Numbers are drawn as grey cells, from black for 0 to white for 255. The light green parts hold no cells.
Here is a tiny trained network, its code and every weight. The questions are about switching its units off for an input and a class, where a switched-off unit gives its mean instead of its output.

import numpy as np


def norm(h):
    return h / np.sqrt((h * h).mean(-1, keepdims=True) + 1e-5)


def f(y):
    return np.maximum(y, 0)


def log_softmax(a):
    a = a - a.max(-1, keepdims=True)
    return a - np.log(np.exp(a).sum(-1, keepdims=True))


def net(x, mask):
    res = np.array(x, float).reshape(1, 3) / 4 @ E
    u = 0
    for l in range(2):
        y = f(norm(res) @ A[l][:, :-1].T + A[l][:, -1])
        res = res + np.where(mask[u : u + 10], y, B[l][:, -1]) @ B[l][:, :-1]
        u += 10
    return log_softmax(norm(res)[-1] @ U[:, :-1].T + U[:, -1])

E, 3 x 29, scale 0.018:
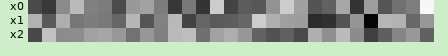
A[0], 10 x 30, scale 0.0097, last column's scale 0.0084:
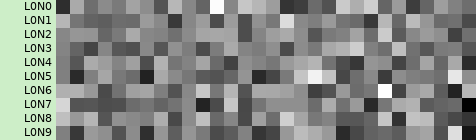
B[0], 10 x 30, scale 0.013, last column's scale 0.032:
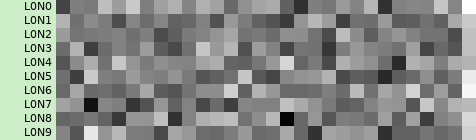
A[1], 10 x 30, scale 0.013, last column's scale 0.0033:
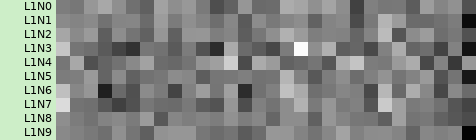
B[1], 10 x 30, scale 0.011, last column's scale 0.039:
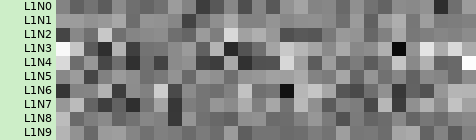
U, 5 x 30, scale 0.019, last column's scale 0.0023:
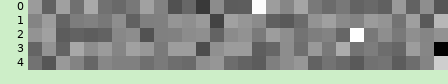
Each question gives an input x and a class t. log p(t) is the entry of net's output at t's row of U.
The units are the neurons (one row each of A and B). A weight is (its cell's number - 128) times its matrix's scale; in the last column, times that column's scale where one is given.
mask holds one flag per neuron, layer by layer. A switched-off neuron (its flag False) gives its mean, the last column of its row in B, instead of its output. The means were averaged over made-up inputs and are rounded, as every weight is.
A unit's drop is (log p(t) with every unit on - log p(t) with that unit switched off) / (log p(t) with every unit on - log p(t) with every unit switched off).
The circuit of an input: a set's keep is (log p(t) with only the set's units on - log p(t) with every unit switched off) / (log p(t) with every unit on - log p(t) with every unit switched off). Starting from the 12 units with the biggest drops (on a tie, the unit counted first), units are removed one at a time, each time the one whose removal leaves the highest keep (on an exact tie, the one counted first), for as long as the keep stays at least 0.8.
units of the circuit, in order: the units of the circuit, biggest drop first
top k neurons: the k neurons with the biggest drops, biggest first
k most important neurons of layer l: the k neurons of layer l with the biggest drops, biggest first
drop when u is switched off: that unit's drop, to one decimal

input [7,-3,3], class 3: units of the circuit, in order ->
[L0N0]
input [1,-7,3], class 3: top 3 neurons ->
[L0N0 L0N6 L0N2]
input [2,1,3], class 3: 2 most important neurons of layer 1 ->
[L1N4 L1N3]
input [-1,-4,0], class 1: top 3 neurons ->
[L0N3 L0N5 L1N4]
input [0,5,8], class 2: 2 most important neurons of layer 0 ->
[L0N0 L0N9]
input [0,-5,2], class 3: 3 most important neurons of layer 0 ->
[L0N0 L0N6 L0N2]
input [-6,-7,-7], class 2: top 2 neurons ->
[L0N7 L0N0]
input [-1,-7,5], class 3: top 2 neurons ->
[L0N0 L0N6]
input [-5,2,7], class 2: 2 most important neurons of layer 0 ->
[L0N9 L0N0]
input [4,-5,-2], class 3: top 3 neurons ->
[L0N0 L0N6 L1N4]
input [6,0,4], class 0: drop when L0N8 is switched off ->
0.2
